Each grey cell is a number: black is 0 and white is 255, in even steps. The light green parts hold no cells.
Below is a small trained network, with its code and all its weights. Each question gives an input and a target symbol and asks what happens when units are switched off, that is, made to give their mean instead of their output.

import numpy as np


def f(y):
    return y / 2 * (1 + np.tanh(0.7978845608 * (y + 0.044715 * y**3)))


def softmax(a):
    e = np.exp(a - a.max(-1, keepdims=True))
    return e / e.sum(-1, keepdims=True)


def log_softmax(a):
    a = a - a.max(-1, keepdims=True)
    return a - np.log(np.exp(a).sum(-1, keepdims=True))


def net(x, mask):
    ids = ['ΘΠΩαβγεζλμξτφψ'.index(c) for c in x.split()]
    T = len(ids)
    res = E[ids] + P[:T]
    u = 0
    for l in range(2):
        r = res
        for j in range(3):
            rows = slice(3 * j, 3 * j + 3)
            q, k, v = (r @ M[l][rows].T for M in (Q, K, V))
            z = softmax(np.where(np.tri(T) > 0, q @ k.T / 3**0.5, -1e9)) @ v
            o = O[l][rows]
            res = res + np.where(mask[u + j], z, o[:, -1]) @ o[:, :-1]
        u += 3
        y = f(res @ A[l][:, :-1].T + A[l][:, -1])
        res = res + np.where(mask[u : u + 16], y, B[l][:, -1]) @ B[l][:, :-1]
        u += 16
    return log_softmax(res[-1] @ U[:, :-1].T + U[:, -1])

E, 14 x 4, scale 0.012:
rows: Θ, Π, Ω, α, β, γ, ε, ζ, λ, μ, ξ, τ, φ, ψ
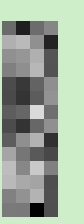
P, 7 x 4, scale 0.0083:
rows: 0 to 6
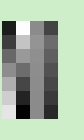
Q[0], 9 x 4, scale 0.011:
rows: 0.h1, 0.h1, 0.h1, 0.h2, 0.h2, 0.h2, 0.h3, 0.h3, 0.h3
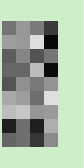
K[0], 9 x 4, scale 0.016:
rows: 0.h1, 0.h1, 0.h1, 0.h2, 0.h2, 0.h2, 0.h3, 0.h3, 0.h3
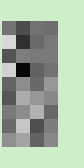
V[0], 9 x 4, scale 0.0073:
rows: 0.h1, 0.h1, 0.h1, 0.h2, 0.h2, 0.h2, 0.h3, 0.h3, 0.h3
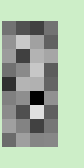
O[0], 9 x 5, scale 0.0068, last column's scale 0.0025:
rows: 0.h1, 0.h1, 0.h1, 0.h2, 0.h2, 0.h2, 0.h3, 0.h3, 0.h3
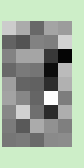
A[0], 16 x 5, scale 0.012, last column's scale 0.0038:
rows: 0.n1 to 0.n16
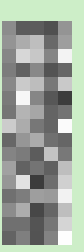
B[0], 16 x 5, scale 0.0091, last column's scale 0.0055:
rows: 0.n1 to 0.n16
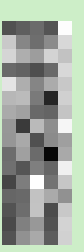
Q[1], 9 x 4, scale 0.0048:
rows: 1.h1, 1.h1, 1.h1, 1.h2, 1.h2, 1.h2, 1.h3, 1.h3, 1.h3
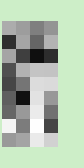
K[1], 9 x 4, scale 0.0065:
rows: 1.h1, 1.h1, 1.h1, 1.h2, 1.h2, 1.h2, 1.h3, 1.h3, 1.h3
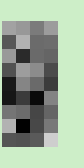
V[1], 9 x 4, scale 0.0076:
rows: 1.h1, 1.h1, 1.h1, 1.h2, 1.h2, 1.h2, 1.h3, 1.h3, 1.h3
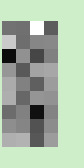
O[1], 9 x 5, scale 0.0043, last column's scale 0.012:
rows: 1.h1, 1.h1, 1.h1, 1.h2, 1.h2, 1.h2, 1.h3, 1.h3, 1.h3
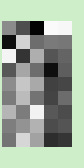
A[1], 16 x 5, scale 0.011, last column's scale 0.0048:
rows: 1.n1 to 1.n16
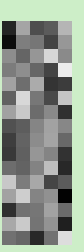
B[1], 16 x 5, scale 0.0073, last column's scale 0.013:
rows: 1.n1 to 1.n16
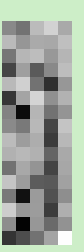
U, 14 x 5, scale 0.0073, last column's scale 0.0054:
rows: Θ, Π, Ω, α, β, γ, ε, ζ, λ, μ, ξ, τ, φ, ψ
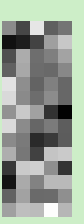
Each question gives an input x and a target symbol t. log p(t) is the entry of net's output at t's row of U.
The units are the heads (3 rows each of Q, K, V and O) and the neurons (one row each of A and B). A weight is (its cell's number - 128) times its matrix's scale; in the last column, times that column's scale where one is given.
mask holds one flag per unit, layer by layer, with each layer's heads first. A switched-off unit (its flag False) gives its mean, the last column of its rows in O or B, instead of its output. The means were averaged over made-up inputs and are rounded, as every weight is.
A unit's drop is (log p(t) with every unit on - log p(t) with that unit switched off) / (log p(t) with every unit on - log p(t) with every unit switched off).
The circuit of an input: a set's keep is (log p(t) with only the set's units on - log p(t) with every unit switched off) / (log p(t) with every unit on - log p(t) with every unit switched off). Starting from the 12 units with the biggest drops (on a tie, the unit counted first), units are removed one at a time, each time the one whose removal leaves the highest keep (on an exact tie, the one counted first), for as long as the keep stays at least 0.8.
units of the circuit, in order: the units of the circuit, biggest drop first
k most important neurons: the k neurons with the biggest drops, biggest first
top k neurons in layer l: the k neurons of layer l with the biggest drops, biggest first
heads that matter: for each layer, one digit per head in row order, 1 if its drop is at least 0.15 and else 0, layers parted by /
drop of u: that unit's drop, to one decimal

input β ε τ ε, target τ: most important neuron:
(0.n8)
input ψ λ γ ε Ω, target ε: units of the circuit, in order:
(0.h3 0.h2 0.n6 1.n5)
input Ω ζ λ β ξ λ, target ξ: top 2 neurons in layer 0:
(0.n8 0.n2)
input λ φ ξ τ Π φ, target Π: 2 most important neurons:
(0.n8 1.n16)
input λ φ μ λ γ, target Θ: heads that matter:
110 / 000
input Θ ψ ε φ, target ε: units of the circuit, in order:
(0.h3 0.h2 0.n6 1.n5)
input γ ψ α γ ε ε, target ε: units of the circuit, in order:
(0.h3 0.h1 0.h2 1.n5)
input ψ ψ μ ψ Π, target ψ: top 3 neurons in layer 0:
(0.n10 0.n8 0.n3)
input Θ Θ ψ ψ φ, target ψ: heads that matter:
010 / 000
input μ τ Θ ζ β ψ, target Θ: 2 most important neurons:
(0.n12 0.n6)
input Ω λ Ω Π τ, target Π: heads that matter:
000 / 101
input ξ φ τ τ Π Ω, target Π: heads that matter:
000 / 100
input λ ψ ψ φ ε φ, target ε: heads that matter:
111 / 010
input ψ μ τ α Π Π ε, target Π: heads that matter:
000 / 100
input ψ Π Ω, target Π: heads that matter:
010 / 100
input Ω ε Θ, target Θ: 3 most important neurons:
(0.n6 0.n2 0.n5)
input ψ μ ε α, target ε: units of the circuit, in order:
(0.h3 0.h2 0.n6 1.n5)
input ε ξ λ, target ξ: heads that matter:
001 / 100
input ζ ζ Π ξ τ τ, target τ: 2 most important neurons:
(0.n8 1.n6)
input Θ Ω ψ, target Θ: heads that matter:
000 / 000
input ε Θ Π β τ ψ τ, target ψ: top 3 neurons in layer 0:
(0.n8 0.n3 0.n10)
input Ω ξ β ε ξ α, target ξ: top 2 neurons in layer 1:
(1.n6 1.n1)
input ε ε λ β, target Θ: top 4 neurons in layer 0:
(0.n6 0.n2 0.n5 0.n7)
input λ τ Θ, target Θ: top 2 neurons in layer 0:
(0.n6 0.n2)
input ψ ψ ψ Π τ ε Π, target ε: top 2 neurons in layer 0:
(0.n6 0.n12)
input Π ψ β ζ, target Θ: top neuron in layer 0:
(0.n13)
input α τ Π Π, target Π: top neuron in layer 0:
(0.n12)
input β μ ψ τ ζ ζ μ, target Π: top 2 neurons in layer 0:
(0.n13 0.n16)
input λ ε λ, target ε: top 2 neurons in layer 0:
(0.n6 0.n7)
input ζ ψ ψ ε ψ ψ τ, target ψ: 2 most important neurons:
(0.n8 0.n10)
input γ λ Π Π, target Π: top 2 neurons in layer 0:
(0.n8 0.n12)
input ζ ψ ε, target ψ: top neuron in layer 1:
(1.n3)
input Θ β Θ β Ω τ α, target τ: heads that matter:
111 / 110
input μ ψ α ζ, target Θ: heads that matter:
001 / 000
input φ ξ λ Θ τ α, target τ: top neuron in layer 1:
(1.n6)
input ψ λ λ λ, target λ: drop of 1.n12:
0.2
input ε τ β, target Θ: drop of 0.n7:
0.1
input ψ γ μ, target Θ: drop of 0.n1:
-0.1
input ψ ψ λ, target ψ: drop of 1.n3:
0.2
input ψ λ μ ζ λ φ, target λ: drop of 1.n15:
0.0
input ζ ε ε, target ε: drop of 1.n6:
0.2
